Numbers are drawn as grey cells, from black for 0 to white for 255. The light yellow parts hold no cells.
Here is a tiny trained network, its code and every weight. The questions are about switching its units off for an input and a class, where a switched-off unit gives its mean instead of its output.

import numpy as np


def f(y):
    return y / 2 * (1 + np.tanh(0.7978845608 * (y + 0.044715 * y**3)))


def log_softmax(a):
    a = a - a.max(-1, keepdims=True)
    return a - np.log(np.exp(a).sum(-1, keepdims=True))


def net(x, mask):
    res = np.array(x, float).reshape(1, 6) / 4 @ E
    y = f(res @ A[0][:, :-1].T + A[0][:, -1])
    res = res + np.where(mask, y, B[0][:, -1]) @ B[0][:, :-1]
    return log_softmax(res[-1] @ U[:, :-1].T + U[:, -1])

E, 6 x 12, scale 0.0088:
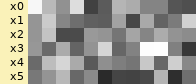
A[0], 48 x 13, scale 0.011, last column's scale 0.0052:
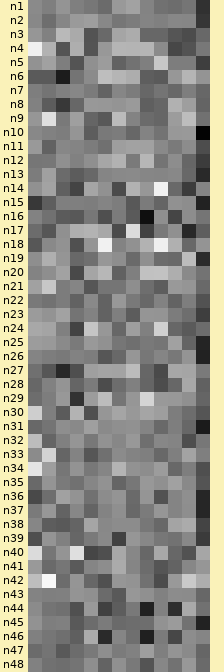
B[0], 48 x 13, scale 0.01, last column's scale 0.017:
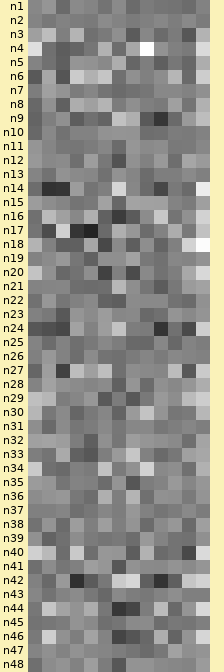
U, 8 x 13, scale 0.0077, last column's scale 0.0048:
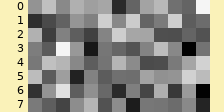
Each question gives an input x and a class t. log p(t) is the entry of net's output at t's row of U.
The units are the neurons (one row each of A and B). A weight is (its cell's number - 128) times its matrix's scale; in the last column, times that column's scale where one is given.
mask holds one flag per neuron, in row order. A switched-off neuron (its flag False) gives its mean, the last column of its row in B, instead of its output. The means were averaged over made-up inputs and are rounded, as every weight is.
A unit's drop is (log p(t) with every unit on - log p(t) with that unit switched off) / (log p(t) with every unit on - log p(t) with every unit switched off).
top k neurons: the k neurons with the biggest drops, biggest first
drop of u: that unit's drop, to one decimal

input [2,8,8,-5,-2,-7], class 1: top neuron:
(n6)
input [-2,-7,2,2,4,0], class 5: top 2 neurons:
(n17, n18)
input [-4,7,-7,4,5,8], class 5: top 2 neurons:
(n6, n40)
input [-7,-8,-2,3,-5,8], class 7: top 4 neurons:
(n14, n24, n5, n18)
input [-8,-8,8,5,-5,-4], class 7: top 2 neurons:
(n18, n20)
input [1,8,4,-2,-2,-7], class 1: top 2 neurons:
(n6, n27)
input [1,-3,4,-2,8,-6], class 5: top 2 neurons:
(n14, n24)
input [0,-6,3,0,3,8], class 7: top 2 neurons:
(n14, n24)
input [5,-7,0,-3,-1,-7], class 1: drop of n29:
0.2
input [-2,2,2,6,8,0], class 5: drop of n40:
0.1
